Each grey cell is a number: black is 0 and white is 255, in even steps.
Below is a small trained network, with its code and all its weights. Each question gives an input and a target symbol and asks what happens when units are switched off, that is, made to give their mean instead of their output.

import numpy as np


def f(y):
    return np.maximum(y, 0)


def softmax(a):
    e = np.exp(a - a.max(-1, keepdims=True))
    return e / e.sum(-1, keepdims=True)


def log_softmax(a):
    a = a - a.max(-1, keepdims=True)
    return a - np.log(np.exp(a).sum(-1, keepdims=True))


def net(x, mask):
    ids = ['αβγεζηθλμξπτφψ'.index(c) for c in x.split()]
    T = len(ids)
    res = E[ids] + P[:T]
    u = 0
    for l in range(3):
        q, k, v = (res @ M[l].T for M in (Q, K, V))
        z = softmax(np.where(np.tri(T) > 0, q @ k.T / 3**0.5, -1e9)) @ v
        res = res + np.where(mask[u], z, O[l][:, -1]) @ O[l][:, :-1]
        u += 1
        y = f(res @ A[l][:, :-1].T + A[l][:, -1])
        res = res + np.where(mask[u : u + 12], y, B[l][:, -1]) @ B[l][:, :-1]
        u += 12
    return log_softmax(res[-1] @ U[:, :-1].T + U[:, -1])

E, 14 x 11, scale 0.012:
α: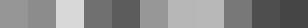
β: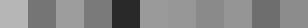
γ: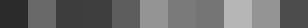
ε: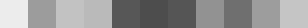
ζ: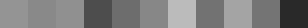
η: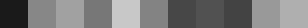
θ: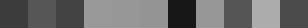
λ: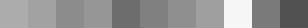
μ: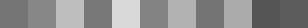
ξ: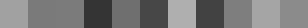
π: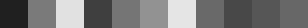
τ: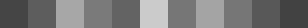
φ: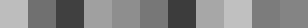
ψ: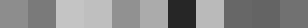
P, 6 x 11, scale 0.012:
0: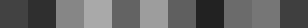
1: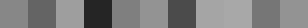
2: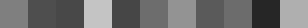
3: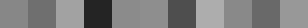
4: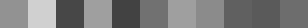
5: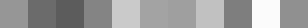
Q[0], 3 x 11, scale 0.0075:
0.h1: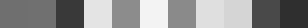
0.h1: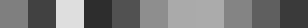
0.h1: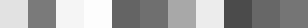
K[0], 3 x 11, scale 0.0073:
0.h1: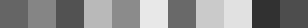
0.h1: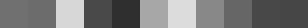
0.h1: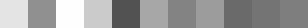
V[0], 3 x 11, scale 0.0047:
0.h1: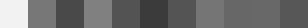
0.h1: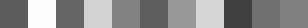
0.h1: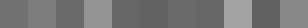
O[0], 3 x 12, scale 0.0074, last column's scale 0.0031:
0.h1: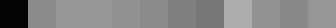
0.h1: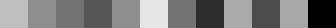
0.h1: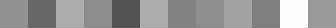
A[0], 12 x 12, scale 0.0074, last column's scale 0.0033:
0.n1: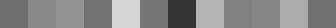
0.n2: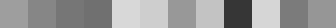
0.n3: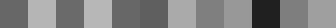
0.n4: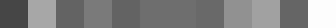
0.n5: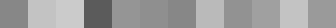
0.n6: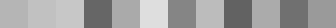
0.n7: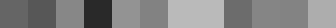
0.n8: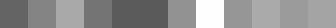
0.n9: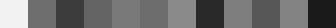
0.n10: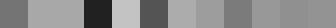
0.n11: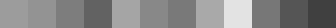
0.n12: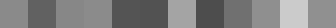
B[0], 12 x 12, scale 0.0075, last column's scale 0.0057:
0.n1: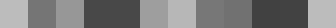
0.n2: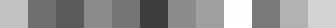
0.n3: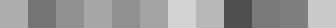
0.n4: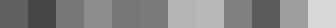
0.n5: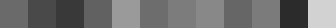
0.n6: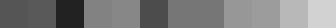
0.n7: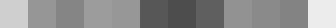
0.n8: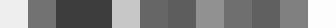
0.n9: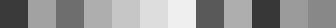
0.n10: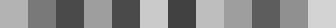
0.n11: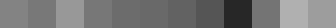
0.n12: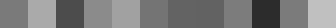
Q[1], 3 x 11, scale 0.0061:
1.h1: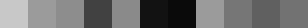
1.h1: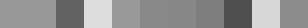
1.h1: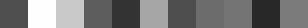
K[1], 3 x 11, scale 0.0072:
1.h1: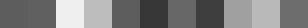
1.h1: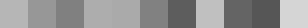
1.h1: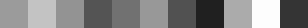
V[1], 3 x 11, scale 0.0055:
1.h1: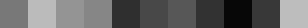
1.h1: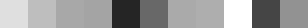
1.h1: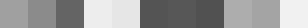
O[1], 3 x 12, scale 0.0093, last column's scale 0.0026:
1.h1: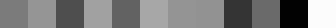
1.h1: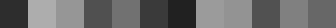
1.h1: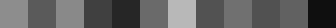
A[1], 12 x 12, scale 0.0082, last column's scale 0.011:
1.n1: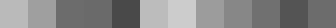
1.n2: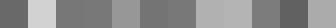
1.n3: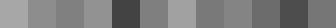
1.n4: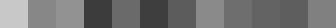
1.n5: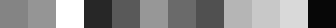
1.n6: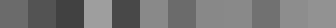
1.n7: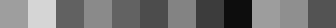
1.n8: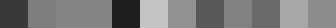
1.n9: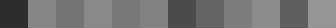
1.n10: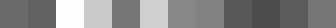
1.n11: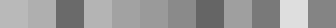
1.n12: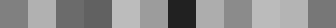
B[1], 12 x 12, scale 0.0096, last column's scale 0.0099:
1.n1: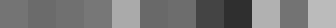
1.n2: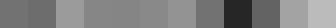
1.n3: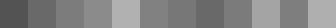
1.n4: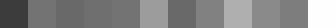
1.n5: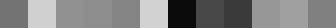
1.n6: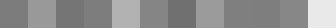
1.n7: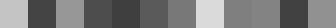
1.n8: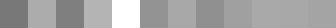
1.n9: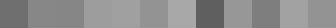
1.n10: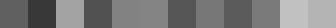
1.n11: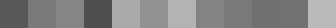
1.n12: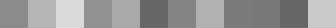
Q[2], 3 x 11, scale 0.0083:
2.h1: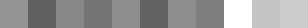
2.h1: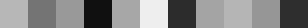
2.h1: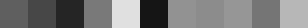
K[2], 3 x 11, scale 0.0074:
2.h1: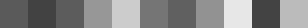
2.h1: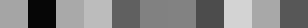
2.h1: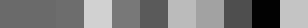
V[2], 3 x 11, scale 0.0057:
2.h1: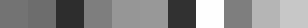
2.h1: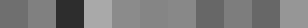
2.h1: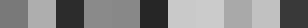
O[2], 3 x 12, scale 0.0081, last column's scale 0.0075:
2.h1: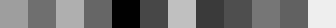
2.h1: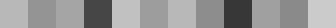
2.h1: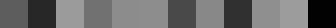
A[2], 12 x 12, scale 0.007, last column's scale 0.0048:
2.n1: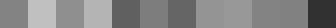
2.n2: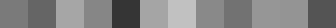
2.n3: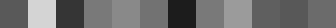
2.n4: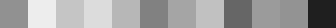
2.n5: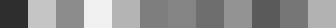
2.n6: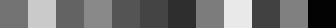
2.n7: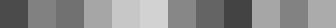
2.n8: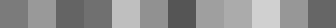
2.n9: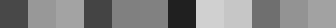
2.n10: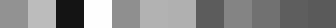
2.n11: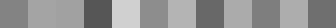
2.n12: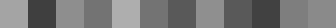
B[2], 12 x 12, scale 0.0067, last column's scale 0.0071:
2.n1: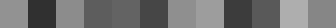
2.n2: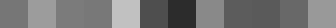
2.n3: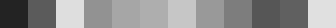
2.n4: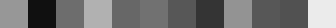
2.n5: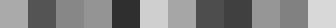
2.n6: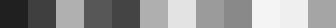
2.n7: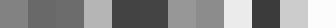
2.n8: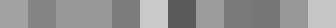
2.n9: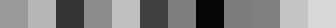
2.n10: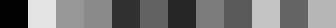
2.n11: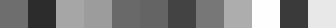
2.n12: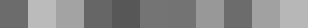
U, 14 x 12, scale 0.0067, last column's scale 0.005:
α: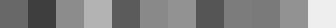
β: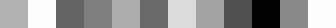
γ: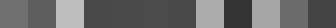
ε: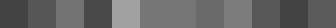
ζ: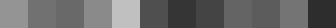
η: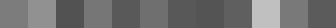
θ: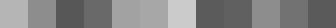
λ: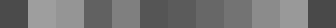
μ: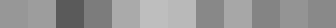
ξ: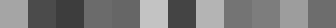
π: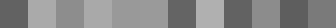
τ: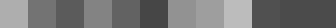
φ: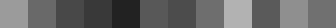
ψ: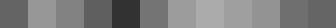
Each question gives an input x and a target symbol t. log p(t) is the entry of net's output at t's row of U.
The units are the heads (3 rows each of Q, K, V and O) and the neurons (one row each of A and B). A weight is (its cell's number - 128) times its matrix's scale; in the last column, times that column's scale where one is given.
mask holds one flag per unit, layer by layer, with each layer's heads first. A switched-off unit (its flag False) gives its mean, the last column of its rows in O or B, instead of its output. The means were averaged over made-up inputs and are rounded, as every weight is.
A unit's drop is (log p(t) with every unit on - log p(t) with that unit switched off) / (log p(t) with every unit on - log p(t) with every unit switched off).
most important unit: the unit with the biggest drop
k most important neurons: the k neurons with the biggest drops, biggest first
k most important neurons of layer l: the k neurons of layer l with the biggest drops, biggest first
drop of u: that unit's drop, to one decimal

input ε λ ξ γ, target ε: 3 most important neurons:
[2.n3; 1.n4; 1.n10]
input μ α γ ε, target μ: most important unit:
2.h1
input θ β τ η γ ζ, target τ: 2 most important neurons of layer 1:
[1.n10; 1.n12]
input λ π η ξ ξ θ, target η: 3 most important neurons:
[2.n10; 0.n2; 1.n1]
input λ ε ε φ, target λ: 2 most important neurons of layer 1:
[1.n4; 1.n12]
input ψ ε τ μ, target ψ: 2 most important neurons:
[1.n10; 0.n6]
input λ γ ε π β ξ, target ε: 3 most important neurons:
[1.n4; 2.n3; 0.n12]
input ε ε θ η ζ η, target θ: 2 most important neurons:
[0.n2; 0.n1]
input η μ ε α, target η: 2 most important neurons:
[2.n10; 1.n10]
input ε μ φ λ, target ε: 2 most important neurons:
[1.n4; 2.n3]
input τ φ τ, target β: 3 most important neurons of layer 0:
[0.n3; 0.n11; 0.n1]
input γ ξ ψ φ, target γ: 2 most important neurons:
[1.n12; 0.n4]
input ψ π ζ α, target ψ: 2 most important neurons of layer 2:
[2.n6; 2.n10]
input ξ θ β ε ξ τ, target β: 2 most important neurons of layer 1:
[1.n2; 1.n12]
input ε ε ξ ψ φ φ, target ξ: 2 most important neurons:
[0.n2; 0.n12]
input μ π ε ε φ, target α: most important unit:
0.h1
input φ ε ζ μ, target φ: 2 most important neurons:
[0.n1; 0.n5]
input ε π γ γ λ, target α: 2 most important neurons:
[0.n8; 1.n2]
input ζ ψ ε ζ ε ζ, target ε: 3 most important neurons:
[1.n4; 2.n3; 0.n12]
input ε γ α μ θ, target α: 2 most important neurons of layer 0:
[0.n8; 0.n1]
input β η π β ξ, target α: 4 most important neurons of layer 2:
[2.n7; 2.n11; 2.n4; 2.n5]
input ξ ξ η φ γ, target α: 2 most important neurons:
[0.n8; 1.n8]
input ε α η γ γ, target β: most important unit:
1.n2
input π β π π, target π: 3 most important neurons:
[1.n10; 2.n10; 0.n10]
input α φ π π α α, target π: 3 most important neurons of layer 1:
[1.n10; 1.n6; 1.n4]
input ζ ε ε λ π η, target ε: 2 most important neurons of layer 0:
[0.n1; 0.n12]
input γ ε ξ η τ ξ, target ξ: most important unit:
2.h1
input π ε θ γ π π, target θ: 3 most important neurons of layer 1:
[1.n8; 1.n1; 1.n11]
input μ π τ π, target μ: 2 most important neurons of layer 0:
[0.n10; 0.n6]
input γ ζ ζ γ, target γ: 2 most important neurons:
[1.n12; 0.n4]
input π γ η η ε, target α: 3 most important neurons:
[0.n8; 0.n9; 0.n7]
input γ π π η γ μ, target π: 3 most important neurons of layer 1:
[1.n10; 1.n6; 1.n4]
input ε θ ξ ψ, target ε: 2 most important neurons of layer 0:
[0.n1; 0.n5]
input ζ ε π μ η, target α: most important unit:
0.n8
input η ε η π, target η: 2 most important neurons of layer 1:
[1.n10; 1.n1]
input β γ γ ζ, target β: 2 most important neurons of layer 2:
[2.n11; 2.n9]
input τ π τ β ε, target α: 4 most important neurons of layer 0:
[0.n8; 0.n9; 0.n7; 0.n11]
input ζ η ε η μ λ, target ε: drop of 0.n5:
0.1
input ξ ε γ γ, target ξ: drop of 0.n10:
0.2
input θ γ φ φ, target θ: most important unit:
1.h1
